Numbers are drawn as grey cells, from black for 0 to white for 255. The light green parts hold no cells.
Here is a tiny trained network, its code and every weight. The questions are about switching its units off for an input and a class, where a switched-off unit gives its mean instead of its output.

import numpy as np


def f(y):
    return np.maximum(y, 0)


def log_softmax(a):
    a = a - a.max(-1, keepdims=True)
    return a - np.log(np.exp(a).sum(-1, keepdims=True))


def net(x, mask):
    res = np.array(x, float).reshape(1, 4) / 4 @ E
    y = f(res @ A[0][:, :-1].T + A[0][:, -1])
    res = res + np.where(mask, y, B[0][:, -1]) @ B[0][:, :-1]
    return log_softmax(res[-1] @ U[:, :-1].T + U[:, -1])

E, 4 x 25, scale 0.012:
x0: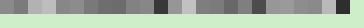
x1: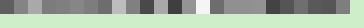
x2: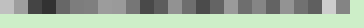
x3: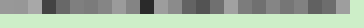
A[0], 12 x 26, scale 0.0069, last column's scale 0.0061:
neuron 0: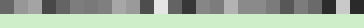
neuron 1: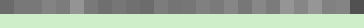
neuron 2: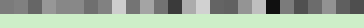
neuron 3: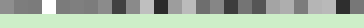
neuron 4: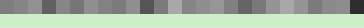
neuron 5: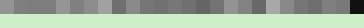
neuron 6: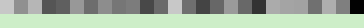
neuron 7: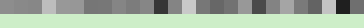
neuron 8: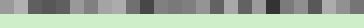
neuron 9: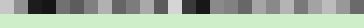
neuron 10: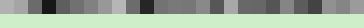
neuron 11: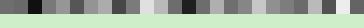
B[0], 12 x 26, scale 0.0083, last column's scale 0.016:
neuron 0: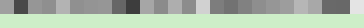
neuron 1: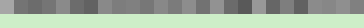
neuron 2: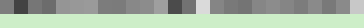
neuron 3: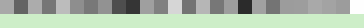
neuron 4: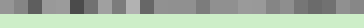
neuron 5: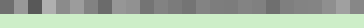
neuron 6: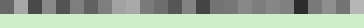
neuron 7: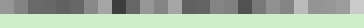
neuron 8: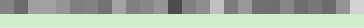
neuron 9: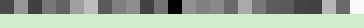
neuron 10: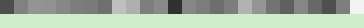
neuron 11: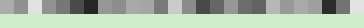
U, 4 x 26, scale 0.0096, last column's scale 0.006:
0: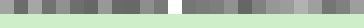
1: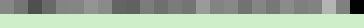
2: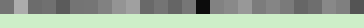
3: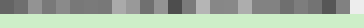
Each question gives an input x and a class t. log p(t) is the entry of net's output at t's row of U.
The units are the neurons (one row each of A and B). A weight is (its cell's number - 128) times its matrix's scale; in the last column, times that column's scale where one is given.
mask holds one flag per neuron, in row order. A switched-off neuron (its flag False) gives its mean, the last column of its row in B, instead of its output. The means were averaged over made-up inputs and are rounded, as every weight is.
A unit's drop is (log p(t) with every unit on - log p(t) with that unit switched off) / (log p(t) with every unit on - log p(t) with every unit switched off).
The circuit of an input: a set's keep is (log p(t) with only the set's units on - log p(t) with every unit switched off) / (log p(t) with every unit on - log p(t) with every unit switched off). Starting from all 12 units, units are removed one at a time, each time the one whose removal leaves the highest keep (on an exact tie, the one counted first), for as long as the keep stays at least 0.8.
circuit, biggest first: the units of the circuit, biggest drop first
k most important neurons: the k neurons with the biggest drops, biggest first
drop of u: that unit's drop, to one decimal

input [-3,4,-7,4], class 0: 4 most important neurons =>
(neuron 9; neuron 0; neuron 10; neuron 8)
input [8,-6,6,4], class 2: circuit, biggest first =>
(neuron 6)
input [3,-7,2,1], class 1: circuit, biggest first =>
(neuron 3; neuron 9)
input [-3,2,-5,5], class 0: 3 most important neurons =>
(neuron 9; neuron 0; neuron 10)
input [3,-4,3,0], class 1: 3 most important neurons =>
(neuron 3; neuron 11; neuron 10)
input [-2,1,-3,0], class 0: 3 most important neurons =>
(neuron 9; neuron 10; neuron 8)
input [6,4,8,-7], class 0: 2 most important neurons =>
(neuron 9; neuron 3)
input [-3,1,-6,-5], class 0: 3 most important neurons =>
(neuron 9; neuron 10; neuron 11)
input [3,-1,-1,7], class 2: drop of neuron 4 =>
0.0
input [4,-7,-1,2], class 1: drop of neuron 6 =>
0.1
